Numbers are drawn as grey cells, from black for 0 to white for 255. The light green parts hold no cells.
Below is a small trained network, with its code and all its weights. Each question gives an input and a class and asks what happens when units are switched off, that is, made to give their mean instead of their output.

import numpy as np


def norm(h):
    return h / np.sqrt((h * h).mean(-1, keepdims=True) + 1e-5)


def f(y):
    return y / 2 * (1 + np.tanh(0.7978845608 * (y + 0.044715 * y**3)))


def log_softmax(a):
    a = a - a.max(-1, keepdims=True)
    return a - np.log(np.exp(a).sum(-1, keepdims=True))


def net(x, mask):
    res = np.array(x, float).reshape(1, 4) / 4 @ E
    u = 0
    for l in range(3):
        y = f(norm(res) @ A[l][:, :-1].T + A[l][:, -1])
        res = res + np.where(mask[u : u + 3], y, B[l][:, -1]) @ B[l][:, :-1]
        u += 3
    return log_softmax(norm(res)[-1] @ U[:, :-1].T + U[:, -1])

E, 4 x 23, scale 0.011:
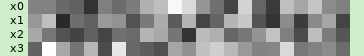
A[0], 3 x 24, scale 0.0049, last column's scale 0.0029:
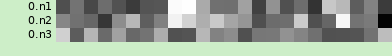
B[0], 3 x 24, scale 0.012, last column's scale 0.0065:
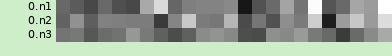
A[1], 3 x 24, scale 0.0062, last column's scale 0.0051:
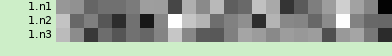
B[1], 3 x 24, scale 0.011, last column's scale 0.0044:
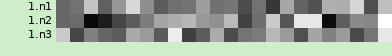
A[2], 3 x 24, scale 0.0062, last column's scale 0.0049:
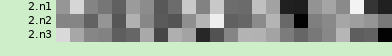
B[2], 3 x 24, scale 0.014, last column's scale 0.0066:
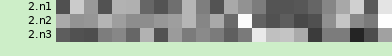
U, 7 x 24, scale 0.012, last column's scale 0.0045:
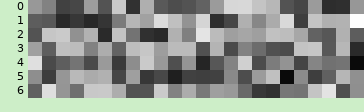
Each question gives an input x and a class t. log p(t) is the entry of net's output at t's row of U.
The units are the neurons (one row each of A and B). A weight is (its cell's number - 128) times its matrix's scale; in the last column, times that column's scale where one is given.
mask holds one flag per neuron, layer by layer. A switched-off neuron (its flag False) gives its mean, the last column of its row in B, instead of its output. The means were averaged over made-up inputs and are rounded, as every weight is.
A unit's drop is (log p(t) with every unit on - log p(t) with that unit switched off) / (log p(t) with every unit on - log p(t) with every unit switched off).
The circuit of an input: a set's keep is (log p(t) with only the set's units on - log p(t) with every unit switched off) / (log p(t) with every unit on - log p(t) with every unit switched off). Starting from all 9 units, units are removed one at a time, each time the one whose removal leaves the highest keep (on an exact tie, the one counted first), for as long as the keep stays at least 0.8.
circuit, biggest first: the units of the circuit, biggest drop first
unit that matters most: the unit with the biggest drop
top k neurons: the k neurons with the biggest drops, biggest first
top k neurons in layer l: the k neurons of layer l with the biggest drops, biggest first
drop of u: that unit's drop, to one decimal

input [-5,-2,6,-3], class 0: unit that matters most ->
1.n3
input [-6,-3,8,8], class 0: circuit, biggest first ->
(2.n3; 0.n1)
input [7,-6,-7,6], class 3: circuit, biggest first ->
(0.n2; 2.n2)
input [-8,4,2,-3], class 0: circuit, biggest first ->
(0.n1; 1.n3)
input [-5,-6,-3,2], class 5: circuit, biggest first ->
(1.n2; 0.n3)
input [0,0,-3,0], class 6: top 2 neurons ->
(0.n1; 1.n3)
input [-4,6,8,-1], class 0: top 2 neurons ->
(2.n3; 1.n3)
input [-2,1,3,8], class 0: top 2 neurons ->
(2.n3; 0.n1)
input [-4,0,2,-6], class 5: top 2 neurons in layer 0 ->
(0.n2; 0.n3)
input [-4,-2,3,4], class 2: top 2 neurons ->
(1.n3; 0.n2)
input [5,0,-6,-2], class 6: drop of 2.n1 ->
0.2
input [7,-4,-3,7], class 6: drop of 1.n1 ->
0.0
